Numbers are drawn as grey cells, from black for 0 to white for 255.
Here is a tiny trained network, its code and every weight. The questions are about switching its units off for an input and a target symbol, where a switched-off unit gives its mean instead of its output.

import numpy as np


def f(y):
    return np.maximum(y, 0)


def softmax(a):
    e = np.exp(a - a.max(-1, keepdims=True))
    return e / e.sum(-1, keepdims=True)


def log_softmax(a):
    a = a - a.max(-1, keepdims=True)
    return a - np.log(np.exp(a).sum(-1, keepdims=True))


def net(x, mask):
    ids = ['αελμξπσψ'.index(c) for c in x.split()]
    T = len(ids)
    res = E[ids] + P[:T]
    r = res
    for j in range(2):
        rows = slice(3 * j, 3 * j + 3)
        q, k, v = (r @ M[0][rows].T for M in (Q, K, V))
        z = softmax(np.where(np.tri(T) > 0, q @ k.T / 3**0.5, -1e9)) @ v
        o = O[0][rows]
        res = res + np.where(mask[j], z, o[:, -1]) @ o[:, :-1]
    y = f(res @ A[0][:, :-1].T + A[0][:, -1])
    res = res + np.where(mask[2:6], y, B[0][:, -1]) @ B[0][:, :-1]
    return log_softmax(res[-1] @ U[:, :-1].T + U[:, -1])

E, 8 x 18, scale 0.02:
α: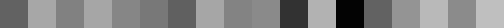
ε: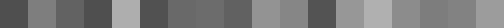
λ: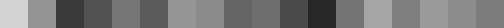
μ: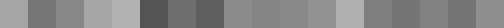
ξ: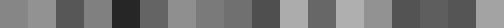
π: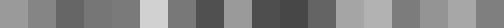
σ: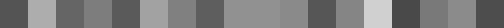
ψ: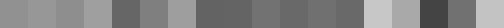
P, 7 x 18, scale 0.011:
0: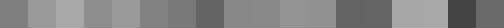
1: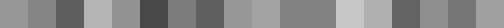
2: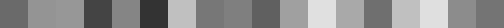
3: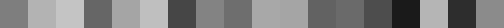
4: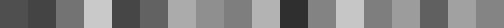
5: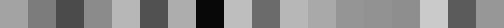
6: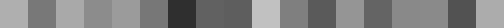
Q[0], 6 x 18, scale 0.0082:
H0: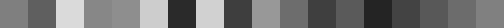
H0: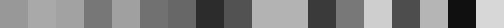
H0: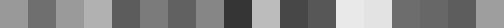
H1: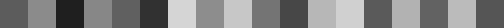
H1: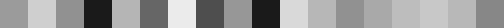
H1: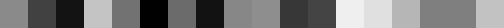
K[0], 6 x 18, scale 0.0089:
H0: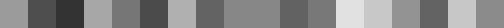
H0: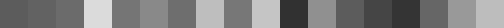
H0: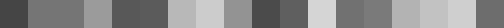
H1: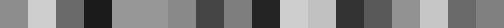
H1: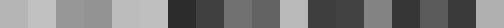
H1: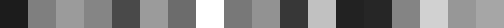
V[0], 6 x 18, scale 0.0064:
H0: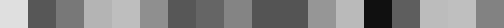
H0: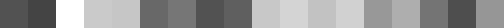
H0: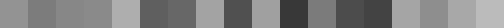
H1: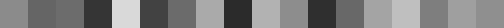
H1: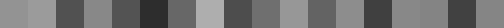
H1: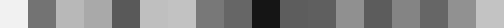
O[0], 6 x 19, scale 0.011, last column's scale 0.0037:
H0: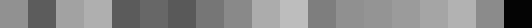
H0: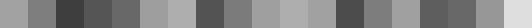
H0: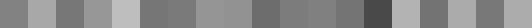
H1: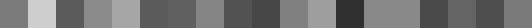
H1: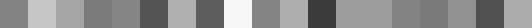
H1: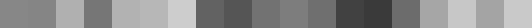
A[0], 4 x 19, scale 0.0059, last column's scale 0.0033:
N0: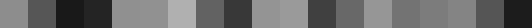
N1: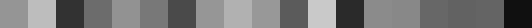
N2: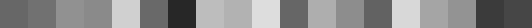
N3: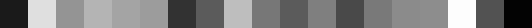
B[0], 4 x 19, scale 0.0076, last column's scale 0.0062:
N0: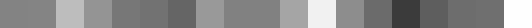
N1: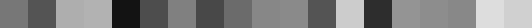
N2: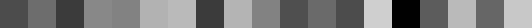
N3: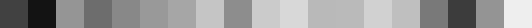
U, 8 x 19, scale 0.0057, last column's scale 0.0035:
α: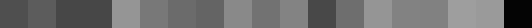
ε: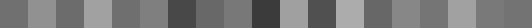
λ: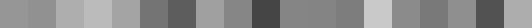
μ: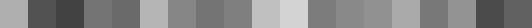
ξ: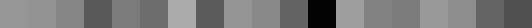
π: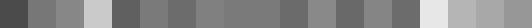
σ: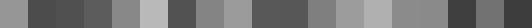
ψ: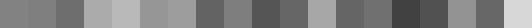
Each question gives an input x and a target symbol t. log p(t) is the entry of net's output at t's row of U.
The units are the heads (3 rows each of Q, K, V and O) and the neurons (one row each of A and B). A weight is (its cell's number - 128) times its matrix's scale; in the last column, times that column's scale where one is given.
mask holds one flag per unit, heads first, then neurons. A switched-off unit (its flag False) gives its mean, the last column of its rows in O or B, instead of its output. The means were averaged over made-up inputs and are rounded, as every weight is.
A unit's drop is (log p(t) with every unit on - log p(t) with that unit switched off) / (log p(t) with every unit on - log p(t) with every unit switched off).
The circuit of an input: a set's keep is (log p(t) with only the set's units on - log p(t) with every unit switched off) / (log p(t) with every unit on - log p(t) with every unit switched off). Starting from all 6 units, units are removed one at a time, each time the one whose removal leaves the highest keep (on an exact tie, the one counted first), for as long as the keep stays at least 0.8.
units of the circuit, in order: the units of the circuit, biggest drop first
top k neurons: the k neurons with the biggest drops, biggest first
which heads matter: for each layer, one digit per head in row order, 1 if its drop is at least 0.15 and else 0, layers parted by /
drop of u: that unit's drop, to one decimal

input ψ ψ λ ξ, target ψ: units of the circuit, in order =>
H0, H1, N0
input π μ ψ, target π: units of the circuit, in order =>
H1, H0
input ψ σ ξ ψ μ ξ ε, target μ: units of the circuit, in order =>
H0
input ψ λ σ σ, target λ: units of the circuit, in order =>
H0, H1
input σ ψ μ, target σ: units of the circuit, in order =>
H1, H0
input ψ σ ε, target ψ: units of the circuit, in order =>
H0, N0, H1
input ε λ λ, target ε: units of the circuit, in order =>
N1, H1
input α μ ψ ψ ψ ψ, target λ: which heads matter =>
10
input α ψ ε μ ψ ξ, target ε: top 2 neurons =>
N3, N2
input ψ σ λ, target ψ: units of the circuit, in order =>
N0, H0
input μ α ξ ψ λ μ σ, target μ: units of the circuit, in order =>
N3, H0
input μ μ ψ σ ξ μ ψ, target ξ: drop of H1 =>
0.6
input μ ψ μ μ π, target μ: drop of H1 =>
0.0
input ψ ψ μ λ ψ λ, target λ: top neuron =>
N3
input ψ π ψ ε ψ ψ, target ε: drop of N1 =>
0.9
